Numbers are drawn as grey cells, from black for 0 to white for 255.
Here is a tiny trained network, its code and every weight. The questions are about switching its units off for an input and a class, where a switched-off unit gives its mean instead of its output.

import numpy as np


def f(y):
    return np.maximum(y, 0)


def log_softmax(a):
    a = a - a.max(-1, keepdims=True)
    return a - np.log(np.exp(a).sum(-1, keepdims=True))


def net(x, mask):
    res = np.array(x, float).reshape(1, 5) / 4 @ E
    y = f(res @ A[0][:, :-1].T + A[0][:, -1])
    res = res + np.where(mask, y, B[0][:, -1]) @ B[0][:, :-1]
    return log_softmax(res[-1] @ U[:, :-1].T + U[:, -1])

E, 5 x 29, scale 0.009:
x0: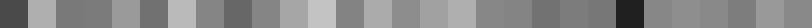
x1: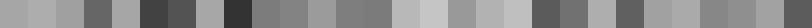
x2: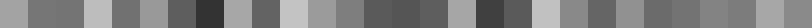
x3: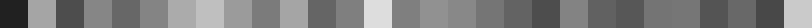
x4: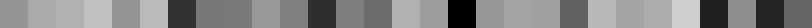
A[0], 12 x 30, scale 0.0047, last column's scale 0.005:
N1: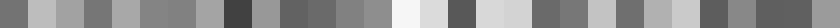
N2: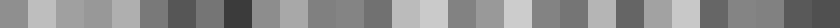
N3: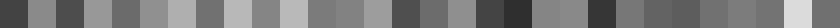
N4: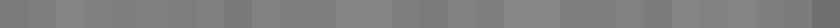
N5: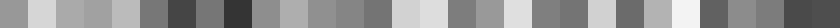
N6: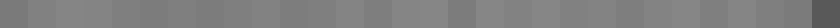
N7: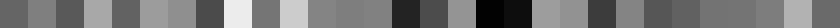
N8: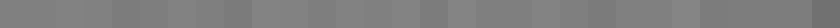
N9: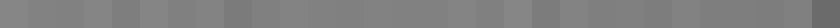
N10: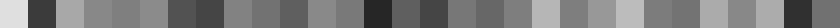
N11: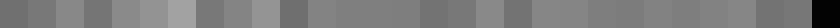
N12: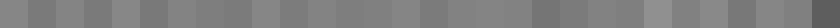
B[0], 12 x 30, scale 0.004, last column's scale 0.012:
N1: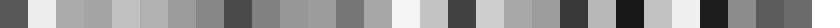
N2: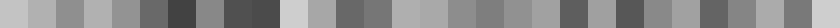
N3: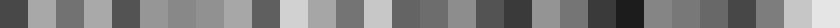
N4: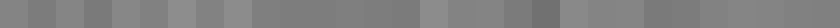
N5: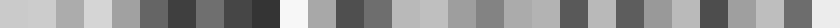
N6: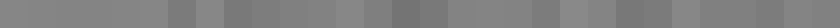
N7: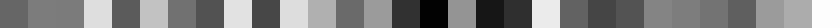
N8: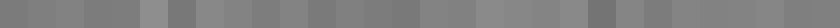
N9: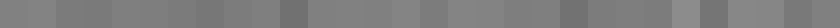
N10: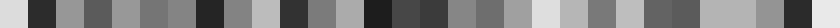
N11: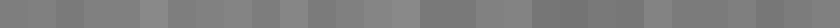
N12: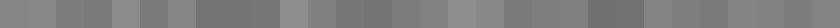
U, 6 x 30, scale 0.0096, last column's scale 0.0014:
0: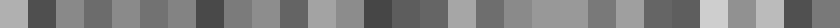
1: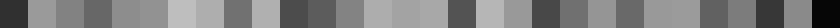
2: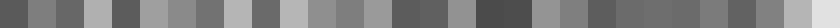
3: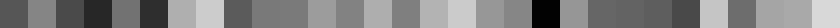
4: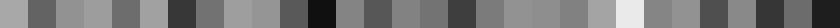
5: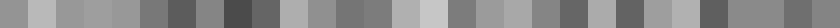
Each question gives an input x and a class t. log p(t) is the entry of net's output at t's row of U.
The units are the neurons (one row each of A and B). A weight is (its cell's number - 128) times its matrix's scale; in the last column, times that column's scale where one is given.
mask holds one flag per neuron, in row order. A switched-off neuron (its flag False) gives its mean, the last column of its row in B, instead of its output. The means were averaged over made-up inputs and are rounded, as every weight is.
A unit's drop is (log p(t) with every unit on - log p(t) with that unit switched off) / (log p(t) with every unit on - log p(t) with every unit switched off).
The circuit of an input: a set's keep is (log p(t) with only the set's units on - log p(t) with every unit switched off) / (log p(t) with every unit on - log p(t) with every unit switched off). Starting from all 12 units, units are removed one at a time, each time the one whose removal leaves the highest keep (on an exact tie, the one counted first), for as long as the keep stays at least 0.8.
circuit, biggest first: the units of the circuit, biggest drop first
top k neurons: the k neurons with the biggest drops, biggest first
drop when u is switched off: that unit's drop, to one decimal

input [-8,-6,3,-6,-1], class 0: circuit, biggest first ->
N10
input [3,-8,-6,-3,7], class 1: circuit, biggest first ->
N10, N7, N5
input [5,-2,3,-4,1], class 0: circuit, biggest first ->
N3, N1
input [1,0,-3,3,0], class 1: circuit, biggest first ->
N5, N7
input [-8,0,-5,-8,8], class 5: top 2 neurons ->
N1, N5
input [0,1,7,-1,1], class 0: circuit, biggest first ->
N10, N1
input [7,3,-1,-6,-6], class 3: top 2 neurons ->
N10, N7
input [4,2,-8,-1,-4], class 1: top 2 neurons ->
N1, N5
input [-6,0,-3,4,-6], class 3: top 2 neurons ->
N7, N5
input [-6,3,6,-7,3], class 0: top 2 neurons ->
N10, N1
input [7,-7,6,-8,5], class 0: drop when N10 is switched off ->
0.8
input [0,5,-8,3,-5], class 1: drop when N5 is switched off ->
0.1
